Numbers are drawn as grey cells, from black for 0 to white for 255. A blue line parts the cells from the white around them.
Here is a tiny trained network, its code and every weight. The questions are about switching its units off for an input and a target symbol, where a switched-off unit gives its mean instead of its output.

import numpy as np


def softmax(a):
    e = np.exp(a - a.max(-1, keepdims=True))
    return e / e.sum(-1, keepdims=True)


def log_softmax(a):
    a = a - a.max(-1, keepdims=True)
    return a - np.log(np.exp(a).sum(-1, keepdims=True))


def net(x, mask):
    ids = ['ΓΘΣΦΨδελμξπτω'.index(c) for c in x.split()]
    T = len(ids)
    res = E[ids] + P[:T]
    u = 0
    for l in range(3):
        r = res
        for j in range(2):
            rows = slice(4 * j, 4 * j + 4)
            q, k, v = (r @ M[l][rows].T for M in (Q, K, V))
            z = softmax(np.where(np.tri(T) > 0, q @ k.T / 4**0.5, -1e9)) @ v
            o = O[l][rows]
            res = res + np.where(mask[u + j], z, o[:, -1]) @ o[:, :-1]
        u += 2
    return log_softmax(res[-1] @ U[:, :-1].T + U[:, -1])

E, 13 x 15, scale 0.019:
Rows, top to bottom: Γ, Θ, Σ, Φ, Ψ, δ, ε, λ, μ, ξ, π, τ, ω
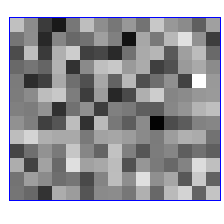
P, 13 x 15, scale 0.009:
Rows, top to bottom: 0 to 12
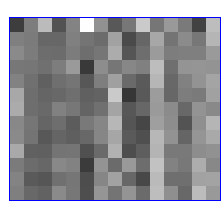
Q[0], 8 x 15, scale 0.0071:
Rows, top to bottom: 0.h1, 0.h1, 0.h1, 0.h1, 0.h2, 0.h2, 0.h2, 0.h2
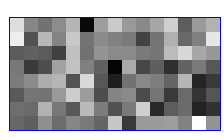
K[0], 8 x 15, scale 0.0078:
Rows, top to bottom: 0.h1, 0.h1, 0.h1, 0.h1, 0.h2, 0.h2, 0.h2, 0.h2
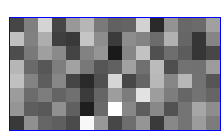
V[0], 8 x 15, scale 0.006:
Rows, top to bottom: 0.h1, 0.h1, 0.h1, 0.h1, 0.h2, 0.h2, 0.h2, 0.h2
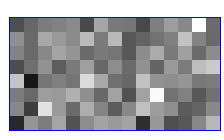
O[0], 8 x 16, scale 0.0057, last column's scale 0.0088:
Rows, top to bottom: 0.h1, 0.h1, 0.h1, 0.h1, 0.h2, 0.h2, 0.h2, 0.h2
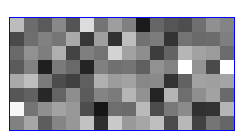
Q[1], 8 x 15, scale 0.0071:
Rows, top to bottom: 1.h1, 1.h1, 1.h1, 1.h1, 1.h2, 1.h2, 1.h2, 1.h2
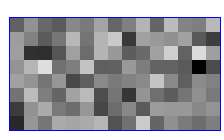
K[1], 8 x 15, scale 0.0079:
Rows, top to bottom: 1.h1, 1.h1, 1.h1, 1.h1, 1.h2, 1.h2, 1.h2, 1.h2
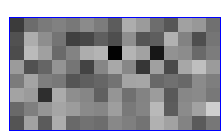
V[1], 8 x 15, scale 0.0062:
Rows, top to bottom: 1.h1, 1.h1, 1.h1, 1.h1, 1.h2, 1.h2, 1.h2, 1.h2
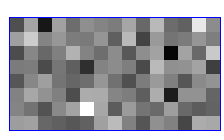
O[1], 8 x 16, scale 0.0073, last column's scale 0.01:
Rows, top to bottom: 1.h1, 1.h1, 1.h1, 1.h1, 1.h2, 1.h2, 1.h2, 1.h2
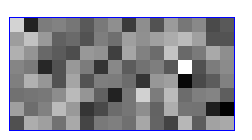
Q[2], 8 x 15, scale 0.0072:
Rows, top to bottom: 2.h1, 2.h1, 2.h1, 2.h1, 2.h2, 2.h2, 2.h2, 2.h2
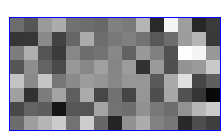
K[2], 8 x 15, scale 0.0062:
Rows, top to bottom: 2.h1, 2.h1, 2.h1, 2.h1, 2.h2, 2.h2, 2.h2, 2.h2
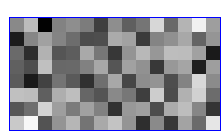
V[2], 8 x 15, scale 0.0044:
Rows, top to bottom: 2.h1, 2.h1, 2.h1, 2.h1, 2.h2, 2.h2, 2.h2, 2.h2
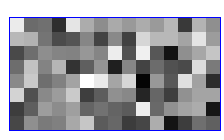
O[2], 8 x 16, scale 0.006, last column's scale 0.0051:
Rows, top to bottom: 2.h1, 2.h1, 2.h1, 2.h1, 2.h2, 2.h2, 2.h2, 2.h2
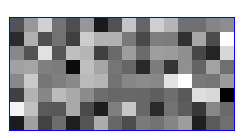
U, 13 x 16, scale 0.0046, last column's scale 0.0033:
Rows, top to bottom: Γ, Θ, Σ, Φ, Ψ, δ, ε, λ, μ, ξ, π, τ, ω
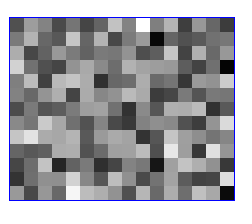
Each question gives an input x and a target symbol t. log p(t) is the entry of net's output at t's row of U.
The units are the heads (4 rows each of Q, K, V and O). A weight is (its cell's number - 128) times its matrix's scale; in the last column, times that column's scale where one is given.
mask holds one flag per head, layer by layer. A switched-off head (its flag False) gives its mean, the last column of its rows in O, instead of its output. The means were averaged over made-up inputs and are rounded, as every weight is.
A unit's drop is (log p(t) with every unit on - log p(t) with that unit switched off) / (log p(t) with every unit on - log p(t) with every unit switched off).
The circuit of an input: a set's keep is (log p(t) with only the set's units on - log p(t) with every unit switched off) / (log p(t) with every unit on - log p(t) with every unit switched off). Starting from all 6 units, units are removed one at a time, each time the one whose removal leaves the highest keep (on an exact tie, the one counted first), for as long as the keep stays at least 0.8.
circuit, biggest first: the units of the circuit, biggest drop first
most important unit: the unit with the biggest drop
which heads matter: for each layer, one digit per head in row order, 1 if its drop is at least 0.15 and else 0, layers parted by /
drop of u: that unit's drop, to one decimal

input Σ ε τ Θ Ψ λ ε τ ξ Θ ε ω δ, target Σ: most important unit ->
1.h1
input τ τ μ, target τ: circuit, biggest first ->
1.h1, 2.h1
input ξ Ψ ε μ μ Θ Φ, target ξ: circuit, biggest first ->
2.h1, 0.h2
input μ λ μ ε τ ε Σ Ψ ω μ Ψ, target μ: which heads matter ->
00 / 10 / 01
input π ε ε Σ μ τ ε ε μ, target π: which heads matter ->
01 / 11 / 10
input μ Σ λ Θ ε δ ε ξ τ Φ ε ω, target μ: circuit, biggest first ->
1.h1, 2.h2, 1.h2
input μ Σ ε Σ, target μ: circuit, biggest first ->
1.h1, 2.h2
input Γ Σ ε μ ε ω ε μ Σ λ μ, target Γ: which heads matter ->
11 / 00 / 10
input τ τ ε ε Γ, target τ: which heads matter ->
01 / 10 / 10
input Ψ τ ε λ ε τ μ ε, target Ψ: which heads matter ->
11 / 11 / 01
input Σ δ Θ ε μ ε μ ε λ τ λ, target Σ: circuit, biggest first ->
1.h1, 0.h2, 2.h2, 0.h1
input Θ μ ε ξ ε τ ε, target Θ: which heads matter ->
01 / 01 / 11
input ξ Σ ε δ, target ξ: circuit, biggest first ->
2.h1, 0.h2
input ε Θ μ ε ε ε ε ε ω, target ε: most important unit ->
0.h1
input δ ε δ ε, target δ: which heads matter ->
11 / 11 / 10
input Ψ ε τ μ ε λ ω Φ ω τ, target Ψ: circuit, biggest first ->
1.h2, 2.h2, 1.h1, 0.h1
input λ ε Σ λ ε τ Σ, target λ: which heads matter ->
01 / 10 / 11
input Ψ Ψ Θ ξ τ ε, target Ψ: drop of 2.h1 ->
0.1
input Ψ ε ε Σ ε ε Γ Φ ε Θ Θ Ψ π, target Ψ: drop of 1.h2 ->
0.9
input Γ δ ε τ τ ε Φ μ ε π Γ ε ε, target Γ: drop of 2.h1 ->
0.3
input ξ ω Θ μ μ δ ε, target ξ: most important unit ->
2.h1
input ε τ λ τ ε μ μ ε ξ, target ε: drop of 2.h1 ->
0.2
